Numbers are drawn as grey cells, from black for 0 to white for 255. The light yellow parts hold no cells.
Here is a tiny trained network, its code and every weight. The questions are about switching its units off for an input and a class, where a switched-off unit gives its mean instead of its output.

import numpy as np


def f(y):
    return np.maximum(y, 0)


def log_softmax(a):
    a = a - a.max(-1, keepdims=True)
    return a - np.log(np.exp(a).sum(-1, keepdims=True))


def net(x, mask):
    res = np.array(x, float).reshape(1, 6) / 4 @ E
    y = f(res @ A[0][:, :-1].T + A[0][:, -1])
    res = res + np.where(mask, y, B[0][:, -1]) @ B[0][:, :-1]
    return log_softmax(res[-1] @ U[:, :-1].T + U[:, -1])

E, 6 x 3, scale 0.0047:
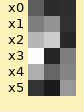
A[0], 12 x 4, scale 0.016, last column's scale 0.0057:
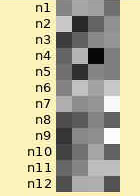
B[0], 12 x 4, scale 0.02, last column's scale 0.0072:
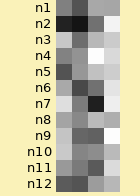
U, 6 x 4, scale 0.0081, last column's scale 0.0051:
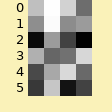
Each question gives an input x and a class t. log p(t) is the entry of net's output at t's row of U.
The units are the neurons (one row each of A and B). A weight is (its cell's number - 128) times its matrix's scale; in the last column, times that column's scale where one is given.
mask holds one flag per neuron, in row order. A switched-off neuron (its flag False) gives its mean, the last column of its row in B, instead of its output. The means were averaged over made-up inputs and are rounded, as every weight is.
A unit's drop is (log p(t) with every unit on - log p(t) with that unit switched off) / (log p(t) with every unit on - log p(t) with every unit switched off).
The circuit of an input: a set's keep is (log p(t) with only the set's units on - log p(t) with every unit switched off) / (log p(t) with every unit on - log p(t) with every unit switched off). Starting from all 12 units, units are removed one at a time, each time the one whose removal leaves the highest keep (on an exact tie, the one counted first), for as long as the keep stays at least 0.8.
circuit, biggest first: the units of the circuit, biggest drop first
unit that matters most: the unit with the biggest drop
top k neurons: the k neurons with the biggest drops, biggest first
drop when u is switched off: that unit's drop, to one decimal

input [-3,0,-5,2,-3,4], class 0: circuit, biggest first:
(n2; n6)
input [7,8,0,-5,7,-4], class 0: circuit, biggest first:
(n4)
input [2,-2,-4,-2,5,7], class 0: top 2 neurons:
(n5; n8)
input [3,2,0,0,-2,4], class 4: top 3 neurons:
(n7; n6; n5)
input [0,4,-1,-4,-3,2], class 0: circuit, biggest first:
(n2; n4)
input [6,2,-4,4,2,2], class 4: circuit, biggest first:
(n5; n7)
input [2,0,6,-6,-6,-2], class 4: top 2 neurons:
(n4; n7)
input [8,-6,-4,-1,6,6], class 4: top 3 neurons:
(n5; n7; n2)
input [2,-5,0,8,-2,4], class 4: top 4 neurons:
(n5; n9; n6; n11)
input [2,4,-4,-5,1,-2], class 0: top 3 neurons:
(n2; n7; n4)
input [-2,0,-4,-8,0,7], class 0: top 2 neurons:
(n2; n8)
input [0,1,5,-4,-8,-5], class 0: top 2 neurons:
(n4; n2)
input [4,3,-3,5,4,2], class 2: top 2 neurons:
(n2; n4)
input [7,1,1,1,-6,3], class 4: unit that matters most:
n7
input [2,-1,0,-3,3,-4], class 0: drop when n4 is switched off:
0.1
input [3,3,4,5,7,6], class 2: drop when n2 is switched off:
0.2
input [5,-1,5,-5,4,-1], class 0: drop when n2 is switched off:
0.3
